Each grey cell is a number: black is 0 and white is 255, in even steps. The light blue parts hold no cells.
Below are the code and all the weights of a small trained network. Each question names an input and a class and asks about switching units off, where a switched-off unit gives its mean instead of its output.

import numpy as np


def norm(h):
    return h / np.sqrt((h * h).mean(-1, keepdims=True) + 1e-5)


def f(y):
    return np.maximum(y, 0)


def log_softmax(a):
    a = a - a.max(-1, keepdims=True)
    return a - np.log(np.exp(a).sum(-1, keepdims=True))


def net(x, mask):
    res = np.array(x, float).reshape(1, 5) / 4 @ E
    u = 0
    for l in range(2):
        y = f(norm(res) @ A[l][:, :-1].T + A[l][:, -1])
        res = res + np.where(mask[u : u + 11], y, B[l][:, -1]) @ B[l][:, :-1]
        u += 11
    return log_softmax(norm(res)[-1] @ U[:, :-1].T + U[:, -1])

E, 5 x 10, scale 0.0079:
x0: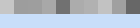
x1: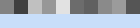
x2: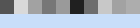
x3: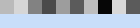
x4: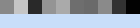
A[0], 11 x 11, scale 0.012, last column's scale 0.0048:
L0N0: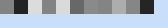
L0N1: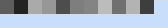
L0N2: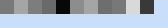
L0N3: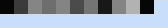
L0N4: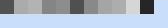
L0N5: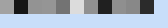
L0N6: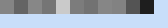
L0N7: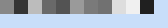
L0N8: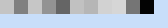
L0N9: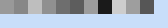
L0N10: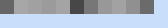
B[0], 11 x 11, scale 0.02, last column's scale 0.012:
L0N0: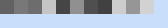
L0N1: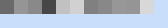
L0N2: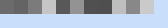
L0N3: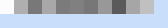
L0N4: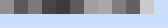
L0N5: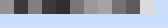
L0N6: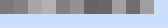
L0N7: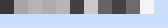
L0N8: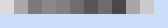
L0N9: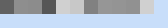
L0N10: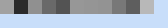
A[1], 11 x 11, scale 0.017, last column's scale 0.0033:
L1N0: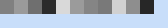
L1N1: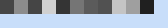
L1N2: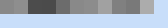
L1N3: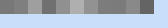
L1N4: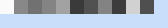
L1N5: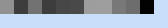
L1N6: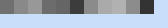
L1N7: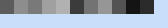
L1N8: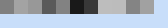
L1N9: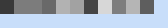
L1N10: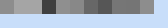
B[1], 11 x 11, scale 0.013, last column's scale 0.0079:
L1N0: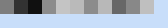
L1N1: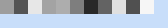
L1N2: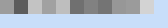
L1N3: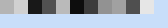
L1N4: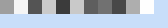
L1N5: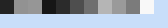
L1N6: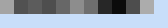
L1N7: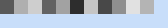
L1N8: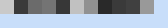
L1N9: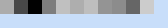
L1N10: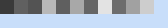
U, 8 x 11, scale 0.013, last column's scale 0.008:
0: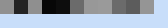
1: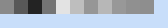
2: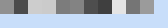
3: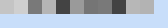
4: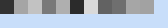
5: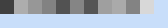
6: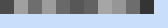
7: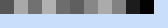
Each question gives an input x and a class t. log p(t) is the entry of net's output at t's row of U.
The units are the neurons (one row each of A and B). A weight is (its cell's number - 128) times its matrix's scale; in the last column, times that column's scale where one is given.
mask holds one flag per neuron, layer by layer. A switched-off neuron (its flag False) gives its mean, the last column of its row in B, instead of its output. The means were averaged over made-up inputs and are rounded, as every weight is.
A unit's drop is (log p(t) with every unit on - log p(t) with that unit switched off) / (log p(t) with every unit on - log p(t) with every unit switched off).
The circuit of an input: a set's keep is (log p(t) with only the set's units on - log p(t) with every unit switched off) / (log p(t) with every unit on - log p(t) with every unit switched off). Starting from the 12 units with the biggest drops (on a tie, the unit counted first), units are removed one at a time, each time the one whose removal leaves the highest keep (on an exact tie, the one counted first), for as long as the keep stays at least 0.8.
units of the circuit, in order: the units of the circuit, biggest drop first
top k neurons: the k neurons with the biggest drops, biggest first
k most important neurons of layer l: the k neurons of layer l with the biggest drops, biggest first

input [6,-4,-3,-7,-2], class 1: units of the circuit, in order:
[L0N1]
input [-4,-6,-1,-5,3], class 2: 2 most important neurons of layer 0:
[L0N9 L0N2]
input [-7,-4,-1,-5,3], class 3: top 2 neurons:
[L0N3 L0N9]
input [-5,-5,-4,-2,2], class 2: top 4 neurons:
[L0N2 L0N8 L1N1 L0N4]
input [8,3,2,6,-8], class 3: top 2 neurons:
[L0N8 L0N1]
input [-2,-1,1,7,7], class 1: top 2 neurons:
[L0N7 L1N0]
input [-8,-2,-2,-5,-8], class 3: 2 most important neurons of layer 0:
[L0N3 L0N9]
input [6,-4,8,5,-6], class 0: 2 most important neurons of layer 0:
[L0N4 L0N3]
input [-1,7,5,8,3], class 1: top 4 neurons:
[L0N9 L0N2 L1N0 L0N5]
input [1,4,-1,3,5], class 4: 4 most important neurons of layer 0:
[L0N1 L0N0 L0N2 L0N9]
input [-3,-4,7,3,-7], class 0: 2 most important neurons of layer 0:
[L0N4 L0N10]
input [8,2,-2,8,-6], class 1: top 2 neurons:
[L0N9 L0N3]
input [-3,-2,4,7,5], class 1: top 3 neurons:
[L0N7 L0N5 L0N4]
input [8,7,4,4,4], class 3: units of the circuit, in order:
[L0N8]
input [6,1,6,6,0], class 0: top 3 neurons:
[L0N4 L0N10 L0N1]
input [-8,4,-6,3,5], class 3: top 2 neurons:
[L0N3 L1N4]
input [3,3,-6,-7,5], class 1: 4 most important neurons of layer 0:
[L0N7 L0N4 L0N10 L0N1]
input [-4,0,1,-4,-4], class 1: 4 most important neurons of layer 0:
[L0N1 L0N8 L0N5 L0N10]
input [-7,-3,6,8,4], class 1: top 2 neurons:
[L0N5 L0N8]
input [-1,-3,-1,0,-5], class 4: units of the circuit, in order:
[L0N7]
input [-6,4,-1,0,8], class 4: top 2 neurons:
[L0N0 L1N7]
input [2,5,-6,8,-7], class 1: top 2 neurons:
[L0N9 L0N4]
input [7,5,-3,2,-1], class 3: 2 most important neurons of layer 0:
[L0N8 L0N2]
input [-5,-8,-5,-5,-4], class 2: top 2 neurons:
[L0N2 L0N9]
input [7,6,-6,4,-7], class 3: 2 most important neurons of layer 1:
[L1N1 L1N5]
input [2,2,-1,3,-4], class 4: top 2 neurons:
[L0N7 L0N1]
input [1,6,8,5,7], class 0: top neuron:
[L0N7]
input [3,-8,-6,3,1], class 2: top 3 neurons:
[L0N2 L1N1 L0N4]
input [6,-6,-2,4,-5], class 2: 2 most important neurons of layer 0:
[L0N2 L0N3]
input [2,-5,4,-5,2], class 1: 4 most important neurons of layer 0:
[L0N0 L0N5 L0N1 L0N6]
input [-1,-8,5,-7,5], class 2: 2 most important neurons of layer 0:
[L0N9 L0N7]
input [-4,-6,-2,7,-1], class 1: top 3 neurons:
[L0N9 L0N0 L1N0]
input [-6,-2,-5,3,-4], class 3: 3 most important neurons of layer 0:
[L0N3 L0N4 L0N10]
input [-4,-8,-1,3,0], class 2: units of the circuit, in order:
[L0N2]
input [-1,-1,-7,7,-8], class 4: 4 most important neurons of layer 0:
[L0N7 L0N1 L0N9 L0N4]
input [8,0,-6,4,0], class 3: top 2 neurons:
[L0N8 L1N4]
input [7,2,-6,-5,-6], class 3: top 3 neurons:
[L0N8 L0N4 L0N10]
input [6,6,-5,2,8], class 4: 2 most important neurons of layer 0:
[L0N0 L0N1]
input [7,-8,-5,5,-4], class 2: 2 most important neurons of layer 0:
[L0N2 L0N3]
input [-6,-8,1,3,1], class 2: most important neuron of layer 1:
[L1N1]
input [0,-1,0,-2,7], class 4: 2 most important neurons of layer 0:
[L0N1 L0N0]
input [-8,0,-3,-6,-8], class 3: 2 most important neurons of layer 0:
[L0N3 L0N9]
